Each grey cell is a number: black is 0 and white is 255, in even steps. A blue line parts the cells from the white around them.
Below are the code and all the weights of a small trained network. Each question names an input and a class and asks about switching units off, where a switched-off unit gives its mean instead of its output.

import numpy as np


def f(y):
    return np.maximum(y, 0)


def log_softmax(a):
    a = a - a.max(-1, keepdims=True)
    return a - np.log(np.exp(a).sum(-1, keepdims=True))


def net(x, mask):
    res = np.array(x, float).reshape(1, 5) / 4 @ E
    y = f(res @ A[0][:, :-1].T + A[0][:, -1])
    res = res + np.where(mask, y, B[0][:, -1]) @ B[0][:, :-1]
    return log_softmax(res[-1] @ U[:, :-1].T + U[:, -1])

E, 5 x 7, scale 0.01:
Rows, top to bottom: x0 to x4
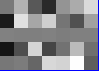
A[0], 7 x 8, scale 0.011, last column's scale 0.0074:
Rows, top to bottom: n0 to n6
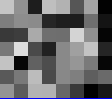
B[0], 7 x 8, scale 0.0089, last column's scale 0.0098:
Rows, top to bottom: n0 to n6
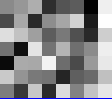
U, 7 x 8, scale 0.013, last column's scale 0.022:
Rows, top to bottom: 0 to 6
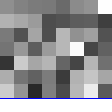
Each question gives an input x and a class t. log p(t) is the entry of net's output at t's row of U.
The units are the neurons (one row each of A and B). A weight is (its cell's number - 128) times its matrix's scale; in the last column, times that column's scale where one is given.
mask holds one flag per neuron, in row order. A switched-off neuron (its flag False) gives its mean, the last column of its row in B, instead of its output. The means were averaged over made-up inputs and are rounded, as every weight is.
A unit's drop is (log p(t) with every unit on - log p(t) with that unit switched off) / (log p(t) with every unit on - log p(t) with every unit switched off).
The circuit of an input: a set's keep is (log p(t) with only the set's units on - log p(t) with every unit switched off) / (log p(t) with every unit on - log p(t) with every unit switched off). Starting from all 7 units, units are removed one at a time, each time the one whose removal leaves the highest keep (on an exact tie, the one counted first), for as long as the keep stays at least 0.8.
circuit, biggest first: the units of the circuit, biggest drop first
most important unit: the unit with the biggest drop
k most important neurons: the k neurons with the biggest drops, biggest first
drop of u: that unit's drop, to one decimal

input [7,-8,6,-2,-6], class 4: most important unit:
n4
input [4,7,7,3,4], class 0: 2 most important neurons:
[n4, n1]
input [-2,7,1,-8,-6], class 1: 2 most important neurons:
[n0, n4]
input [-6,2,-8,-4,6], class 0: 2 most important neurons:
[n1, n3]
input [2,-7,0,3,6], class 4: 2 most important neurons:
[n4, n1]
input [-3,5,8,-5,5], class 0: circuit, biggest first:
[n1, n4]
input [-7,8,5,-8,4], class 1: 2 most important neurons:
[n0, n4]
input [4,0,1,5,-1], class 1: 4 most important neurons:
[n2, n5, n6, n4]
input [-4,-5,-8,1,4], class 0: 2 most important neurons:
[n1, n3]
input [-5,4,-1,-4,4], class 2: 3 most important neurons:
[n6, n1, n4]
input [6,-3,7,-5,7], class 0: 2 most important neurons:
[n1, n6]
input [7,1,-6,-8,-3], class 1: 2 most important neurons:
[n0, n6]
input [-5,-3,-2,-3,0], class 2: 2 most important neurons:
[n6, n5]
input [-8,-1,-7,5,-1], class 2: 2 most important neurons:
[n6, n0]
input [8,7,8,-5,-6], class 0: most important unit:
n6
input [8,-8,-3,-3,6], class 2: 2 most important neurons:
[n3, n1]
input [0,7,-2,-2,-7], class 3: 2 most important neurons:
[n1, n4]
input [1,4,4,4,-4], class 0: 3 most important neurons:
[n4, n0, n5]
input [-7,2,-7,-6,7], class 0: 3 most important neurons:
[n1, n3, n2]
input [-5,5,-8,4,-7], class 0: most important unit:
n5
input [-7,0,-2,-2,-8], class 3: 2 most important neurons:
[n1, n3]
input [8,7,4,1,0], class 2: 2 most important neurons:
[n3, n4]
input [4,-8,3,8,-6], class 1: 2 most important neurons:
[n2, n5]
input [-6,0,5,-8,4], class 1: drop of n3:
0.0
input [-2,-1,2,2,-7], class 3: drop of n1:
0.9
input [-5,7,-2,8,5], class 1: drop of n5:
0.1
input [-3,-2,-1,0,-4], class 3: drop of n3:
0.2
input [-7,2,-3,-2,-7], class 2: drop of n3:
-0.1
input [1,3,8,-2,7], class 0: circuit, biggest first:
[n1]
